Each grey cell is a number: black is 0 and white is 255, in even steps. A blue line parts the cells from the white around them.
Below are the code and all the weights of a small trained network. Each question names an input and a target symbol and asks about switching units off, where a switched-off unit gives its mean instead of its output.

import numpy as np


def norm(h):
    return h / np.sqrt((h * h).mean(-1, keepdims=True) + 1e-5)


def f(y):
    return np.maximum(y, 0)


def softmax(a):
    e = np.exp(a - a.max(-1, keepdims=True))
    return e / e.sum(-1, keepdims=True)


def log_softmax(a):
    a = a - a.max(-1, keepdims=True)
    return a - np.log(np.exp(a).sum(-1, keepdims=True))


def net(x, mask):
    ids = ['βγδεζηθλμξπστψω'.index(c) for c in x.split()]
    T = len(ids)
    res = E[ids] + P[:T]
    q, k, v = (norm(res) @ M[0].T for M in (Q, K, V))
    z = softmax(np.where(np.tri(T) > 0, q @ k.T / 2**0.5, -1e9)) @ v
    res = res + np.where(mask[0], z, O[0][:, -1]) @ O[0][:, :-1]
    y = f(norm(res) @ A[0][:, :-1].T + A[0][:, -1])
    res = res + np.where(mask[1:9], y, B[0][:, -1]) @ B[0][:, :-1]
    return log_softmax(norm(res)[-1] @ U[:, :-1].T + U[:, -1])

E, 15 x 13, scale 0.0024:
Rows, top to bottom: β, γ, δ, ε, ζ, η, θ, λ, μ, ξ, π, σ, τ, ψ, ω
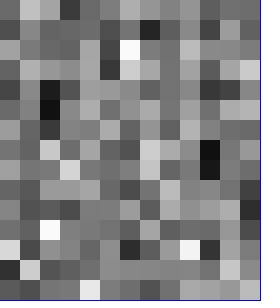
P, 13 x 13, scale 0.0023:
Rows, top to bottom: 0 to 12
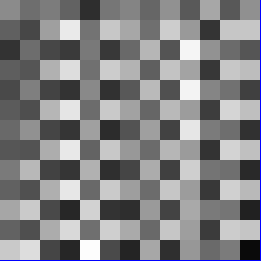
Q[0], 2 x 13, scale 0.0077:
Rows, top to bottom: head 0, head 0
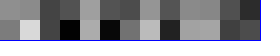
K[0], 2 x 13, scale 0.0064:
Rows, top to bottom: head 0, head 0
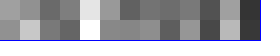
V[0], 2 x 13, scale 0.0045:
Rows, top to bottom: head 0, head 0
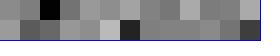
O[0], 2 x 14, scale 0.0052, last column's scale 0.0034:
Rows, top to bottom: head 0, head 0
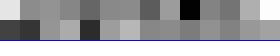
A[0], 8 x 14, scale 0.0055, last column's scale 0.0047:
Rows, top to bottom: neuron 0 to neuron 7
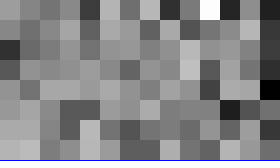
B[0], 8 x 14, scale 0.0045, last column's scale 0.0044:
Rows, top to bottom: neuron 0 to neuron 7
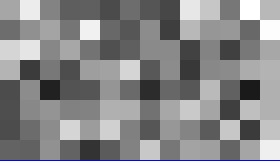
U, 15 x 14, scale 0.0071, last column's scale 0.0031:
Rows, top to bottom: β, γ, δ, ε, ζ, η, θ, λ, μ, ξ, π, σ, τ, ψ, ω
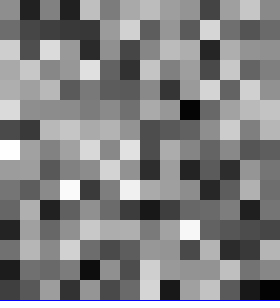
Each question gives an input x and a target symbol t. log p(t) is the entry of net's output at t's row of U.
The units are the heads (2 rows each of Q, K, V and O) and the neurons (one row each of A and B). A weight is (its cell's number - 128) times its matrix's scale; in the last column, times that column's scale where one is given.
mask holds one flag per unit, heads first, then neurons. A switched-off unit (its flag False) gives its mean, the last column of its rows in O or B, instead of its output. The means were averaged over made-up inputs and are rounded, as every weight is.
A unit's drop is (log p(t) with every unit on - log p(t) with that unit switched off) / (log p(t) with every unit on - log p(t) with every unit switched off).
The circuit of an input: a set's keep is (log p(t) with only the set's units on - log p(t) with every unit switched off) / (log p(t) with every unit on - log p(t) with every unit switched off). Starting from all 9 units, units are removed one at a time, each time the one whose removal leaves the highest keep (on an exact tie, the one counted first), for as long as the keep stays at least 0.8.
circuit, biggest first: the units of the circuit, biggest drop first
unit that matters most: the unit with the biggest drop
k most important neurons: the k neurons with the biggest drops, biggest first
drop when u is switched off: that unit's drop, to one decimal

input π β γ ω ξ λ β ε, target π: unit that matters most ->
neuron 4
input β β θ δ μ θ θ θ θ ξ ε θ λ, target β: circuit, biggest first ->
head 0; neuron 3; neuron 1
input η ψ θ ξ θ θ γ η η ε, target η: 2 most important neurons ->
neuron 7; neuron 0
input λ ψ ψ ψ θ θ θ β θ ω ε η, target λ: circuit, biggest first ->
head 0; neuron 3; neuron 2; neuron 7
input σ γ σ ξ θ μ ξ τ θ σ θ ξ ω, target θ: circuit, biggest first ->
neuron 6; head 0
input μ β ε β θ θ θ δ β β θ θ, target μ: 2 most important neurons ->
neuron 2; neuron 3
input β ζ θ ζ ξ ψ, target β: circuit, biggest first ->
head 0; neuron 3; neuron 7
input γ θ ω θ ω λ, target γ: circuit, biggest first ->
neuron 4; head 0; neuron 3
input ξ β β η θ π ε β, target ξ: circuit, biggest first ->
head 0; neuron 2; neuron 3; neuron 1
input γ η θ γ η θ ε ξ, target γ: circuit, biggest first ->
head 0; neuron 4; neuron 3; neuron 7
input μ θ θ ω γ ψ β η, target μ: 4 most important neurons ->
neuron 2; neuron 3; neuron 4; neuron 1
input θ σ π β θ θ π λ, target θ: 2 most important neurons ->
neuron 1; neuron 4
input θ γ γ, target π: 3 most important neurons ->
neuron 7; neuron 1; neuron 3
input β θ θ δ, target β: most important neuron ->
neuron 3
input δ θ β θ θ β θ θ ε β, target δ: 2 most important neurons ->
neuron 7; neuron 6
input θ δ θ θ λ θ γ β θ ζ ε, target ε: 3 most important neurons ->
neuron 6; neuron 7; neuron 4
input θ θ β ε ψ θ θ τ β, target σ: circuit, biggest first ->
neuron 5; neuron 6
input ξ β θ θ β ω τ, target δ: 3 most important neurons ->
neuron 1; neuron 4; neuron 7
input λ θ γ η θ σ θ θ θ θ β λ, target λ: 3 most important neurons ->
neuron 3; neuron 2; neuron 7
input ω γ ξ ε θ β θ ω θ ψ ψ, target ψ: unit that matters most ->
neuron 7
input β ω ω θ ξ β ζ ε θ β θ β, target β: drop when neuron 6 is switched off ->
0.0
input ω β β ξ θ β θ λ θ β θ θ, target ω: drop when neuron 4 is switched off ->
0.1
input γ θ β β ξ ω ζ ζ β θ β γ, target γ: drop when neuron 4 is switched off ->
0.3
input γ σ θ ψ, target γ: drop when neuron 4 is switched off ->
0.4
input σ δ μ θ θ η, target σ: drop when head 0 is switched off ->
0.9
